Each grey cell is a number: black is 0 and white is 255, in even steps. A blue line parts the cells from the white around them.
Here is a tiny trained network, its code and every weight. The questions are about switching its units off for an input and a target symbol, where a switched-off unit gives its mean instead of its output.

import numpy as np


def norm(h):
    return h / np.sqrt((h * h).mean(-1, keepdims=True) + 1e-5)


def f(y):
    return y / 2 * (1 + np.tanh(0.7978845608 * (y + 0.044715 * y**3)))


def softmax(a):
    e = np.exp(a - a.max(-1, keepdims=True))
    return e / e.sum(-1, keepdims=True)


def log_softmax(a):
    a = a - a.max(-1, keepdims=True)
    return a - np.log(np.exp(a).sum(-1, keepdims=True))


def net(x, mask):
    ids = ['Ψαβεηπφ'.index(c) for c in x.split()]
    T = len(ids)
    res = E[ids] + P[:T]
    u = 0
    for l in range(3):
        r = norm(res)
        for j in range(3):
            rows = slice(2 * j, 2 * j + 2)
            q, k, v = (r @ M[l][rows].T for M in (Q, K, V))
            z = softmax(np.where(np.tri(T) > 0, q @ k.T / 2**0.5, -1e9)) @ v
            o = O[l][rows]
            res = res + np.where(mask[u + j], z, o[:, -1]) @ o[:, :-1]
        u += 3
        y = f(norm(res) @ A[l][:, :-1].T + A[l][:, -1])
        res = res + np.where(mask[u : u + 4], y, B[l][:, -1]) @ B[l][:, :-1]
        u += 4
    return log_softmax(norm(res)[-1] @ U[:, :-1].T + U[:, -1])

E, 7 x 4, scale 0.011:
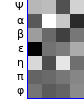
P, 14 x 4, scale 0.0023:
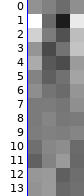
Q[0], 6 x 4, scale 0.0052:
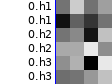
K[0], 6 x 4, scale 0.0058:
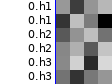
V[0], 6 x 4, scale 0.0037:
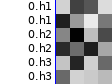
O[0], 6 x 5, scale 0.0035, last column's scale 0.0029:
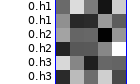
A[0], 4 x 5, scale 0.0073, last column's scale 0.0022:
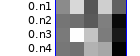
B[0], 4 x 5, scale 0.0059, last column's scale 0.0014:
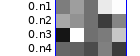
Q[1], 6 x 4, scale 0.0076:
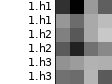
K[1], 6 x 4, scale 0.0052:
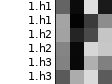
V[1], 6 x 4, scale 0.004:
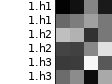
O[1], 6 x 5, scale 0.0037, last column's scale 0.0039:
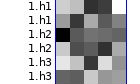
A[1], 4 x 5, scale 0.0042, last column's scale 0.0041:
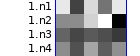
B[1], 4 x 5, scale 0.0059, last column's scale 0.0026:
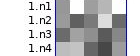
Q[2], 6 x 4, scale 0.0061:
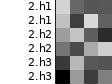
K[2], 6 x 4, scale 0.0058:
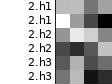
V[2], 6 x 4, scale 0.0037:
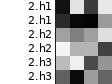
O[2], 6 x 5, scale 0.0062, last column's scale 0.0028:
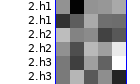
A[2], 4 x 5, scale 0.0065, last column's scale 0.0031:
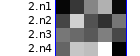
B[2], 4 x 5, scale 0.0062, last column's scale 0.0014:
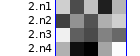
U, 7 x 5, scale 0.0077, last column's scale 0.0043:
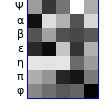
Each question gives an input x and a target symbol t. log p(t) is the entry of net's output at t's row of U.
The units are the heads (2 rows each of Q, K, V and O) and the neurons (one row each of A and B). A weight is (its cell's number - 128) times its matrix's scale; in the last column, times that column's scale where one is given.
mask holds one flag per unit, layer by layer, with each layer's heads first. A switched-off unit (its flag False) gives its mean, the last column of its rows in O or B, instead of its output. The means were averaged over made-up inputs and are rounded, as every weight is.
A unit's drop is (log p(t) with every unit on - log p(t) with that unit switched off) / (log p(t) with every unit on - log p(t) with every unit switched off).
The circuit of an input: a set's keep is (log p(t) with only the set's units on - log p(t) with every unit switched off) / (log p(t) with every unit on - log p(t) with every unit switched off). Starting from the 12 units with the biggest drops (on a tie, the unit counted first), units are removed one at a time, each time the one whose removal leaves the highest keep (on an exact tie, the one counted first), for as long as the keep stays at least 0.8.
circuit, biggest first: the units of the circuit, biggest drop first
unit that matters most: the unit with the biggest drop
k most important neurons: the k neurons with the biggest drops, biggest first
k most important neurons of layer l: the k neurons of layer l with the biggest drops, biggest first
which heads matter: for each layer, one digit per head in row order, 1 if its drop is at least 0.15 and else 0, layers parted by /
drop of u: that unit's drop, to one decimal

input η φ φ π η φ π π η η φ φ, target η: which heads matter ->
010 / 000 / 110
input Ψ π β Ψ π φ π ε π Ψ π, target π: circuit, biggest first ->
(1.h1 0.n3 2.h3 1.h3)
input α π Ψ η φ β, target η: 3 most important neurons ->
(1.n1 0.n3 2.n4)
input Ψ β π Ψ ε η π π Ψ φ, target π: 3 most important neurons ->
(0.n1 0.n3 2.n1)
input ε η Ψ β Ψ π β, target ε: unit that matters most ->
1.h1
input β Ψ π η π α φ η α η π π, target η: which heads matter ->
010 / 000 / 100
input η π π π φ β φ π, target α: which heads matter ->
001 / 010 / 100
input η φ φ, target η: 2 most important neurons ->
(0.n3 1.n1)
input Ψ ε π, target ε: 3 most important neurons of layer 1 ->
(1.n3 1.n1 1.n2)
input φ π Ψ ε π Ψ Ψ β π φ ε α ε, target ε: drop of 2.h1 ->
0.1
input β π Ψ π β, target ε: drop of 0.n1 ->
-0.3
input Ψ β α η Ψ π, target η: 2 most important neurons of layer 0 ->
(0.n3 0.n1)
